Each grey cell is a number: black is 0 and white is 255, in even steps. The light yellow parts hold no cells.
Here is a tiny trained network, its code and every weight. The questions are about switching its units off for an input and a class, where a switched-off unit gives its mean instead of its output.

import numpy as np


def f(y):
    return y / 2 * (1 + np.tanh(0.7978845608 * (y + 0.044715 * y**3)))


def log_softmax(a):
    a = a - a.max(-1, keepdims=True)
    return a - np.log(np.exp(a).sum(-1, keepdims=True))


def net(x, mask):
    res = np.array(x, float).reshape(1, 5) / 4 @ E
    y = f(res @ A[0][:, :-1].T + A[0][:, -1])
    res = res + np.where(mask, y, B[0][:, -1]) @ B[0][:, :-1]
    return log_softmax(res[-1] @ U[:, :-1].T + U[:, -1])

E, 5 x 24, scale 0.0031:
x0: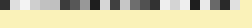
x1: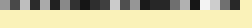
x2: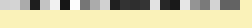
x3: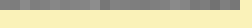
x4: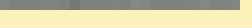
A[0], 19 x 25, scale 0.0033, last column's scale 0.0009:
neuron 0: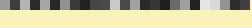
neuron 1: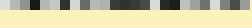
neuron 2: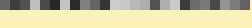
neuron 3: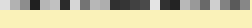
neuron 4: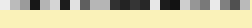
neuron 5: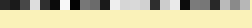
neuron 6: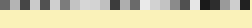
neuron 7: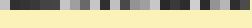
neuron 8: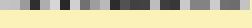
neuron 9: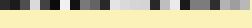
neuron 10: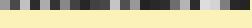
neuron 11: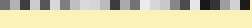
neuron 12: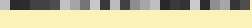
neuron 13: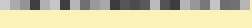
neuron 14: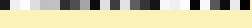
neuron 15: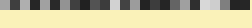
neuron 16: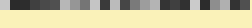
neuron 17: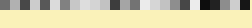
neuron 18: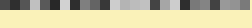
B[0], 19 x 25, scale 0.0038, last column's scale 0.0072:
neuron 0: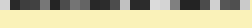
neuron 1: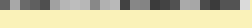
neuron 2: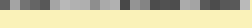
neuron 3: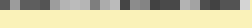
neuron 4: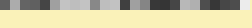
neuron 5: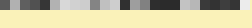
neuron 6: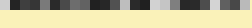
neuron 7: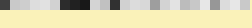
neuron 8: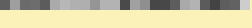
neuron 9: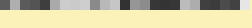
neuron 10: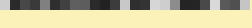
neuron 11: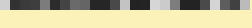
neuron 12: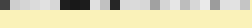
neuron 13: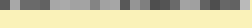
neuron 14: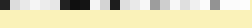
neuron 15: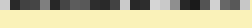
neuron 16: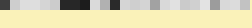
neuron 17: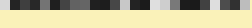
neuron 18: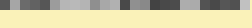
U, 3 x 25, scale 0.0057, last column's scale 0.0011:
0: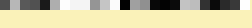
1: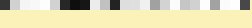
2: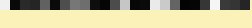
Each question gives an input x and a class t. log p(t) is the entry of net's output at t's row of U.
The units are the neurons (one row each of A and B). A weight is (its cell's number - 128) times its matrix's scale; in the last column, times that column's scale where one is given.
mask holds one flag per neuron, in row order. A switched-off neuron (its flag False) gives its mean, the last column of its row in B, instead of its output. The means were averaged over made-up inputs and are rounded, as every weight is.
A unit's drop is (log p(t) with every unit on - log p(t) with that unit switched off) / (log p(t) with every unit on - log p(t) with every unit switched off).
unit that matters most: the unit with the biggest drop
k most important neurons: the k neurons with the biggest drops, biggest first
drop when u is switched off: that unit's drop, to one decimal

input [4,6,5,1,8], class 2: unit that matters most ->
neuron 10
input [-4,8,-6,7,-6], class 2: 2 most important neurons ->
neuron 15; neuron 0
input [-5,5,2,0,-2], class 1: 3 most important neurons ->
neuron 7; neuron 12; neuron 16
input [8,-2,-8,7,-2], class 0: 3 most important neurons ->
neuron 5; neuron 9; neuron 18
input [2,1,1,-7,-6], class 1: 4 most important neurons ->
neuron 5; neuron 9; neuron 4; neuron 18
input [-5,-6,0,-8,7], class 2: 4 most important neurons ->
neuron 17; neuron 14; neuron 11; neuron 6
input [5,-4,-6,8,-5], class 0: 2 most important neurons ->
neuron 5; neuron 9
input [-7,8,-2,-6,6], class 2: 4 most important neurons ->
neuron 0; neuron 15; neuron 10; neuron 14
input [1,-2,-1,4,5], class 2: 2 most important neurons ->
neuron 14; neuron 4
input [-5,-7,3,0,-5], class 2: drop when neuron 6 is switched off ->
0.1
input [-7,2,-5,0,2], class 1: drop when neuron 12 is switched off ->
0.4
